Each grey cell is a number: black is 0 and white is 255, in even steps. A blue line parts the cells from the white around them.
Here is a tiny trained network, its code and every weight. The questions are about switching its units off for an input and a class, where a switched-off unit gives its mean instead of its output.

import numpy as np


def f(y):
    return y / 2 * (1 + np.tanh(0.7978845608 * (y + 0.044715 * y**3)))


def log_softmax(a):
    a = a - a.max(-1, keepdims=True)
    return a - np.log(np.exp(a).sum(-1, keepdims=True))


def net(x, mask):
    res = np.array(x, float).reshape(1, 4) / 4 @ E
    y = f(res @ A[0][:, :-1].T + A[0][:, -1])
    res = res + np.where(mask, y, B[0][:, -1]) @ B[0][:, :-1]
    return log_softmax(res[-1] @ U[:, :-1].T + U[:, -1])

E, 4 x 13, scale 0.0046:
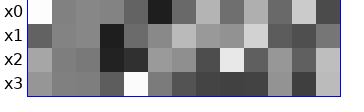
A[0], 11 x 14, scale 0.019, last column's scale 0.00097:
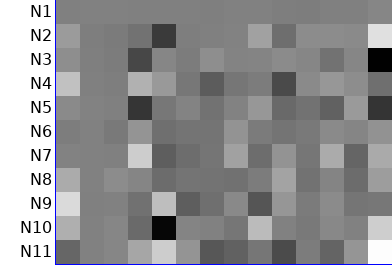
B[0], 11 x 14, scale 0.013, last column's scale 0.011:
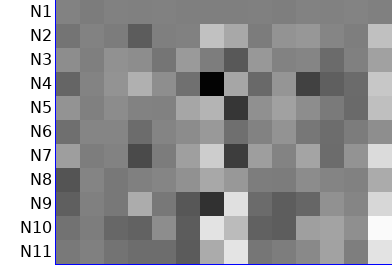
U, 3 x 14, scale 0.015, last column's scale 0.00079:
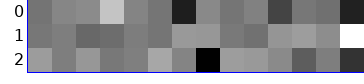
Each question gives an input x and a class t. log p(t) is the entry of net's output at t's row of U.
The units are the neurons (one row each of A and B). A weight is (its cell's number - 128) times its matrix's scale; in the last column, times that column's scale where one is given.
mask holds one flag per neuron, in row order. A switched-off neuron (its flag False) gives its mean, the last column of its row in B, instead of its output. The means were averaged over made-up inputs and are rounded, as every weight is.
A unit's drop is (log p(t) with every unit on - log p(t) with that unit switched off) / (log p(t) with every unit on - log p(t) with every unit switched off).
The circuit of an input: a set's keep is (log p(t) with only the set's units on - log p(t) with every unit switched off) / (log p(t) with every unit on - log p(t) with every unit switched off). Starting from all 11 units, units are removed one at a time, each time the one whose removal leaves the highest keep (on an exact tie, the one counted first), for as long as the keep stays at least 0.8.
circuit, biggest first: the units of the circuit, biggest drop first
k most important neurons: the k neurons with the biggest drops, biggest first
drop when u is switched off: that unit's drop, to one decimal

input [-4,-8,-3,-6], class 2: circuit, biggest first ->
(N7 N10)
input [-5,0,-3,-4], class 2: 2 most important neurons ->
(N10 N9)
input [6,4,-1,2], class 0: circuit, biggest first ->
(N10 N9)
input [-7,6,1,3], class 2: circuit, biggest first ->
(N10 N5)
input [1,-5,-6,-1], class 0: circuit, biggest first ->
(N4)
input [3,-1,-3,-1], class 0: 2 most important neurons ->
(N10 N11)
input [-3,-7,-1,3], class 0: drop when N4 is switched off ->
0.3
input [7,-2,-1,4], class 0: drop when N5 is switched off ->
0.0
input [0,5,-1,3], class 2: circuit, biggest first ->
(N10 N11)
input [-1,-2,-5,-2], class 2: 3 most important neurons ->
(N10 N9 N7)
